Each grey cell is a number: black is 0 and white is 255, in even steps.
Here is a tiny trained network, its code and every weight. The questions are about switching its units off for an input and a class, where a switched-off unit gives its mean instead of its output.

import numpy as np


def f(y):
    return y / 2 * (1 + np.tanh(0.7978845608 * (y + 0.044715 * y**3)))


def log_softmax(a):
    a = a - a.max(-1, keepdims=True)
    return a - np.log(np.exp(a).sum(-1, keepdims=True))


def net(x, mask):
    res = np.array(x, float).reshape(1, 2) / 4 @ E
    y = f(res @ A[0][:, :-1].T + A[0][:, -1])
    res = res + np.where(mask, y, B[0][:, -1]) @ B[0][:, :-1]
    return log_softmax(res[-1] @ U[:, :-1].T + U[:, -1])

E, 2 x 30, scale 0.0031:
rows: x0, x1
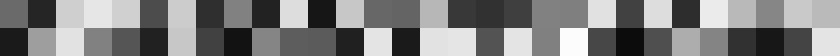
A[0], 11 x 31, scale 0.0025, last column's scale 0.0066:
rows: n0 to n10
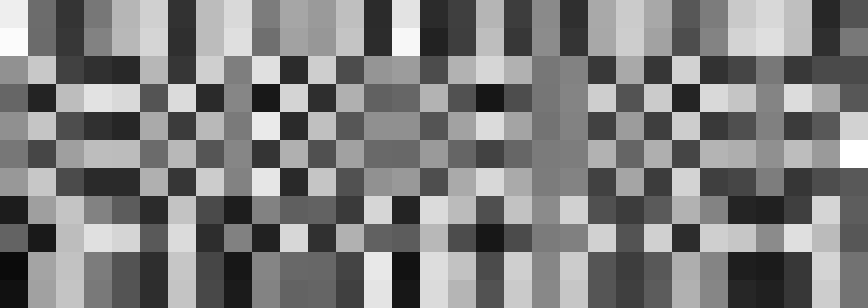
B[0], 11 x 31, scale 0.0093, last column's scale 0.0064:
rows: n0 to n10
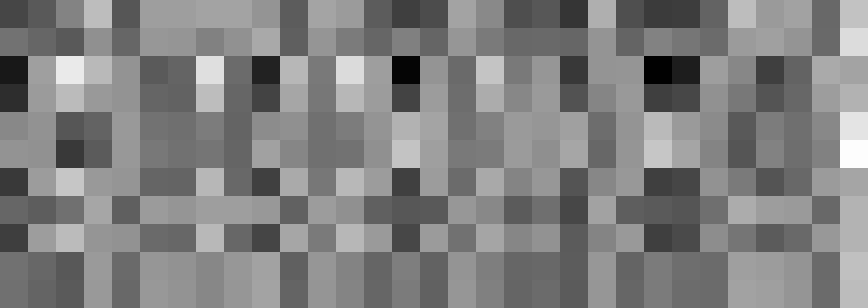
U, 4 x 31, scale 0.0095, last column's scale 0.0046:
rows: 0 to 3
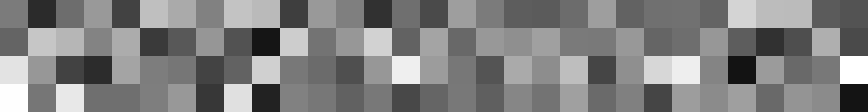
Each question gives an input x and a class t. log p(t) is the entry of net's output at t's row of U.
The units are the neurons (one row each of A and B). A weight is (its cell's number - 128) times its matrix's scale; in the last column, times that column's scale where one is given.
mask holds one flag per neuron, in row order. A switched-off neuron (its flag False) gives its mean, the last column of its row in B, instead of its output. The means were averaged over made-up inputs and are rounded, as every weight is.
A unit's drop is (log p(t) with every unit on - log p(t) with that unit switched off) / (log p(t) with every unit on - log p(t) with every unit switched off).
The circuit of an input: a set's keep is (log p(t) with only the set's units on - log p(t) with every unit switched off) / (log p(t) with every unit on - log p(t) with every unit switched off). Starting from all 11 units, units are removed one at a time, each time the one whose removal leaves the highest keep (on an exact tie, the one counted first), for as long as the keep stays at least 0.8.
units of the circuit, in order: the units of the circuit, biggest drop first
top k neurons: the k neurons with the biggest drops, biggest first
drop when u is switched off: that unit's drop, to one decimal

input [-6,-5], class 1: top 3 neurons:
[n2 n6 n4]
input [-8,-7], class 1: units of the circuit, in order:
[n2]
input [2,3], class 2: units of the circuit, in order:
[n0 n2]
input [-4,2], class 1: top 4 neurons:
[n2 n5 n6 n1]
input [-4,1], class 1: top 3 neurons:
[n2 n5 n6]
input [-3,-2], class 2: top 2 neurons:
[n3 n8]
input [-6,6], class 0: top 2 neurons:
[n9 n10]
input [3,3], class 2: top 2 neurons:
[n0 n2]
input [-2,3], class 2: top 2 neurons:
[n0 n1]
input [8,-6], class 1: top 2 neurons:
[n3 n8]
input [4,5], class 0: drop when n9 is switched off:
0.1
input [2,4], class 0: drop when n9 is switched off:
0.3
